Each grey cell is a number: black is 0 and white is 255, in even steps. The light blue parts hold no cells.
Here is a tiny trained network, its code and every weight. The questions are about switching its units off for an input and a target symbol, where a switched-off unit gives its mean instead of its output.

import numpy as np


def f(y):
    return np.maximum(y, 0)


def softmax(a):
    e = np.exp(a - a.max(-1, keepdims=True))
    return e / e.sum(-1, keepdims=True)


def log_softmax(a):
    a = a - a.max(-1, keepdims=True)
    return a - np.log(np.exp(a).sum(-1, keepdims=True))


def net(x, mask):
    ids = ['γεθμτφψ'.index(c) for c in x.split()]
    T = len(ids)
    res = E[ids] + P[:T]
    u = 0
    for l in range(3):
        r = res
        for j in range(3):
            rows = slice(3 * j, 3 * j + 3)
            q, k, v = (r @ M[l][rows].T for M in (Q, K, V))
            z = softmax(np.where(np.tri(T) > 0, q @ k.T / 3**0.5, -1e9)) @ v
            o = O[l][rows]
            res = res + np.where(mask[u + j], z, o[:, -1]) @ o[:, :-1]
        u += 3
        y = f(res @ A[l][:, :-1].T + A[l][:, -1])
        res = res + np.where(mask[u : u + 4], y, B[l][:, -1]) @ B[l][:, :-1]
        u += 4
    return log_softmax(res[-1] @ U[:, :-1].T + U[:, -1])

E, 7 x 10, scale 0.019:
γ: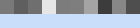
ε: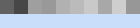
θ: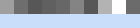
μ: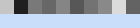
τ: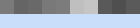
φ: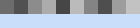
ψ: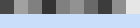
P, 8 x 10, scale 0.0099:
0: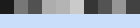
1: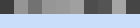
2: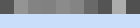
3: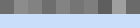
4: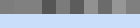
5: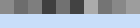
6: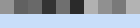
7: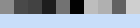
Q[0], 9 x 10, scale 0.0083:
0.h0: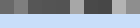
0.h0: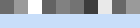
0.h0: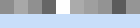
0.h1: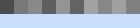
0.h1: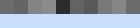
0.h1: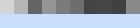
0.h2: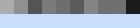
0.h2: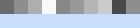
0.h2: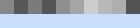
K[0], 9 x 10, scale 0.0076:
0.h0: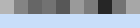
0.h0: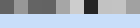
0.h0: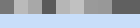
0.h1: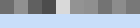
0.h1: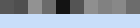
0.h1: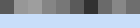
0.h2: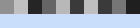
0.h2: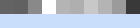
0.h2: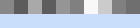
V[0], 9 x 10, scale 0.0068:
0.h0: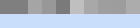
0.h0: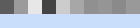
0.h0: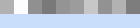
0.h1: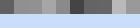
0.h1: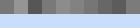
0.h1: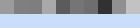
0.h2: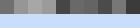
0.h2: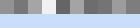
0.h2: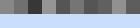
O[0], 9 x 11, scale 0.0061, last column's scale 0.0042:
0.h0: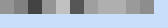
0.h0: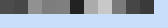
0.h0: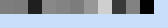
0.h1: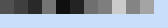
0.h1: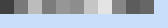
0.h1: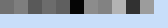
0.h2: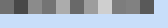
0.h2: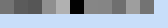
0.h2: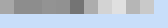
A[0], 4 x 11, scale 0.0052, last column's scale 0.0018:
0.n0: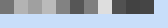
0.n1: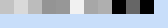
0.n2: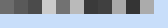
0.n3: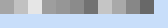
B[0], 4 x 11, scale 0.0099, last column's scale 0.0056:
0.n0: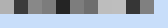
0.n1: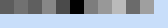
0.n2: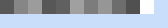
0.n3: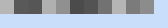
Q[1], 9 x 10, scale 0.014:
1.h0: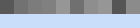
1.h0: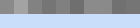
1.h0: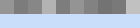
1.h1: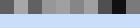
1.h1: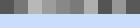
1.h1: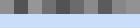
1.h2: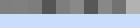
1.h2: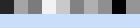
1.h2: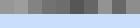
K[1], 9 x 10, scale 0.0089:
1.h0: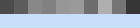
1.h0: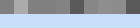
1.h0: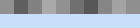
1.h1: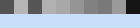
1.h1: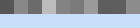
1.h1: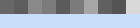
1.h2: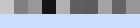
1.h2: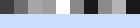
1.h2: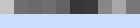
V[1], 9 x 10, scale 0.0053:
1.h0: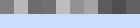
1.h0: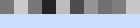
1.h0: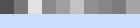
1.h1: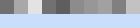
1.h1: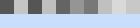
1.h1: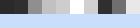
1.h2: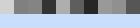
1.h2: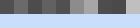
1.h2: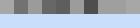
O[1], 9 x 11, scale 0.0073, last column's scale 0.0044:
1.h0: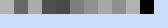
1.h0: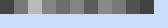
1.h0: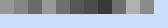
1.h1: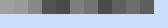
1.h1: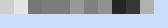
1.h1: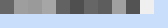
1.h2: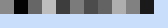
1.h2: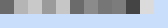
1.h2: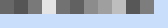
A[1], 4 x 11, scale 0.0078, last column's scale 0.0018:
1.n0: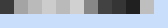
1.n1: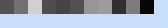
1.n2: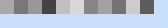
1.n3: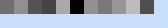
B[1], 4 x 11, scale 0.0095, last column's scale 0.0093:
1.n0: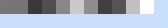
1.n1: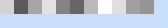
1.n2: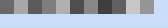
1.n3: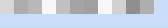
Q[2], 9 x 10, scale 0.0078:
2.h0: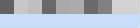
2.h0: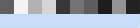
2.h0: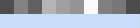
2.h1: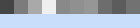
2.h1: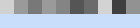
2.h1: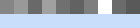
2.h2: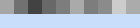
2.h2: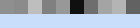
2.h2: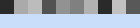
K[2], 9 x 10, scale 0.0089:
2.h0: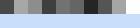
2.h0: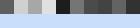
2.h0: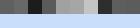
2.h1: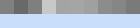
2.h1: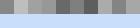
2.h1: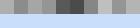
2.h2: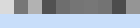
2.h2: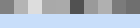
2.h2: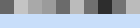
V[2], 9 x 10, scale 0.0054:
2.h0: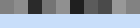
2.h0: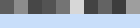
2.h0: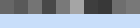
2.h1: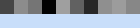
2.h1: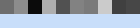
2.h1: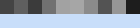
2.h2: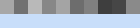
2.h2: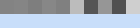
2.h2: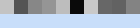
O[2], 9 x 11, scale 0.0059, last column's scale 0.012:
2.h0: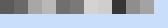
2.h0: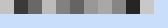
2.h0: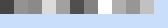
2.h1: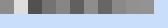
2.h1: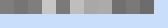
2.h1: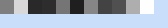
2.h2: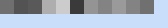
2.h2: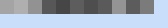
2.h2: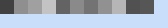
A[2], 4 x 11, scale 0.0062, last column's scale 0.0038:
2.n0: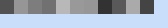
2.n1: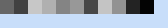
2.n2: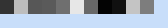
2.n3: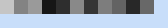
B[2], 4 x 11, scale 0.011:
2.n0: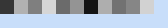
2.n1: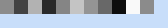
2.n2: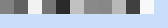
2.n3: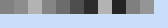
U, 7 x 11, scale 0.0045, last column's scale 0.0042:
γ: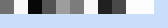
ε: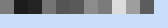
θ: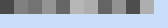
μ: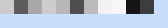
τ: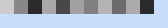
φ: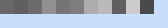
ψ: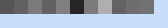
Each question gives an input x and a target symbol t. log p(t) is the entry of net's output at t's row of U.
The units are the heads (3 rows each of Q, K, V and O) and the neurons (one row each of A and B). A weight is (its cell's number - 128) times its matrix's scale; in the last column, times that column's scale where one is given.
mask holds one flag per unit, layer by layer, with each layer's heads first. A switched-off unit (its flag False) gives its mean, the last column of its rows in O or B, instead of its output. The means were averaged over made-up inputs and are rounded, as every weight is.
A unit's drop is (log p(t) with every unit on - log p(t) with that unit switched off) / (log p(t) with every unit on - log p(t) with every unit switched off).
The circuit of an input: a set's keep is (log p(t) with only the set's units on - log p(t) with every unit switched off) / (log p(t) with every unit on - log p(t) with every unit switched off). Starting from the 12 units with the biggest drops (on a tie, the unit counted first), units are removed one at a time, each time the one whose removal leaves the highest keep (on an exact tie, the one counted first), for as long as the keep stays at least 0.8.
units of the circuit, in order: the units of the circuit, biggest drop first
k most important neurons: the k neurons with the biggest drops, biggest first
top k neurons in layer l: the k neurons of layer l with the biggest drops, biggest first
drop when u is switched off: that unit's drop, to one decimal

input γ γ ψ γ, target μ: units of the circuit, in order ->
0.h2, 1.n3
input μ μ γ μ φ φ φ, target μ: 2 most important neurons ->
1.n0, 1.n3
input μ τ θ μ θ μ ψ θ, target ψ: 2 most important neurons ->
2.n3, 1.n0
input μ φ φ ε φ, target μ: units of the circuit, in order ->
0.h2, 1.n3, 1.n0, 0.h1
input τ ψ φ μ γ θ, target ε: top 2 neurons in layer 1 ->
1.n0, 1.n3
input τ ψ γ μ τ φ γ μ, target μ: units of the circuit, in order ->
1.n3
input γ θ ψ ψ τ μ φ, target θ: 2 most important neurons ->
2.n2, 1.n1
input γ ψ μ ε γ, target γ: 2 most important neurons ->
2.n2, 0.n2
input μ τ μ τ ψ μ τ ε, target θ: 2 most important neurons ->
0.n1, 2.n2
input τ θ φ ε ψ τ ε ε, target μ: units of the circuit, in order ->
1.n0, 2.h0
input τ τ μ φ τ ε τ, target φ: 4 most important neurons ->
2.n1, 0.n1, 1.n3, 1.n0
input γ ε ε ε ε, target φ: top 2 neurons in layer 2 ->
2.n1, 2.n2
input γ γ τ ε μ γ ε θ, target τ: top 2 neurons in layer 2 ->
2.n3, 2.n2
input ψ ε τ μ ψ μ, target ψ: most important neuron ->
2.n3
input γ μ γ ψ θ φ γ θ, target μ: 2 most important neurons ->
1.n0, 1.n3
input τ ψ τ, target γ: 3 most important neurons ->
2.n2, 1.n1, 1.n0
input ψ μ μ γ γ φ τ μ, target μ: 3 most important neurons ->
1.n0, 1.n3, 0.n2
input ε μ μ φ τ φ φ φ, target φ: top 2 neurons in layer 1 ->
1.n3, 1.n0
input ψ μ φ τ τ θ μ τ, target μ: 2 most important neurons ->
0.n1, 1.n0
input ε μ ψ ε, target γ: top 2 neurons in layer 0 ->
0.n2, 0.n1
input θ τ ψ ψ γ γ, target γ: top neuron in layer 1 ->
1.n0
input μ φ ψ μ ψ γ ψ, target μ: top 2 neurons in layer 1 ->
1.n1, 1.n3
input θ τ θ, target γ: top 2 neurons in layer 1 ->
1.n2, 1.n0
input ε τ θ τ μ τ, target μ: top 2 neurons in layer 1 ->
1.n3, 1.n0
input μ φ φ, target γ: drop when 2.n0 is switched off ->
0.1
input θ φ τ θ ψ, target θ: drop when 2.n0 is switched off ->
0.0
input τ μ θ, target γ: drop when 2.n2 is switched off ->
0.3
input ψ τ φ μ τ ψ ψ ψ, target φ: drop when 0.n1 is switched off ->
-0.1
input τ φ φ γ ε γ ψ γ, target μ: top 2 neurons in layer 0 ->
0.n1, 0.n3
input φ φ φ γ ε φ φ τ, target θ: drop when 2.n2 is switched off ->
0.7
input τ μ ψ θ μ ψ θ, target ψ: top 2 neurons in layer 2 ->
2.n3, 2.n2
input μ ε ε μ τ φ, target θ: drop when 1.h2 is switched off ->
0.2
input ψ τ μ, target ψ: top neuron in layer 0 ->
0.n2
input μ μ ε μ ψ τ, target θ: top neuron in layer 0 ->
0.n2
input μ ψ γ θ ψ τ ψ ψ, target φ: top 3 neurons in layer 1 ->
1.n1, 1.n3, 1.n0
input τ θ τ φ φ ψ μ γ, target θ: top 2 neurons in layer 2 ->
2.n2, 2.n0
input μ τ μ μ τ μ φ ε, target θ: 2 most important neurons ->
2.n2, 0.n1
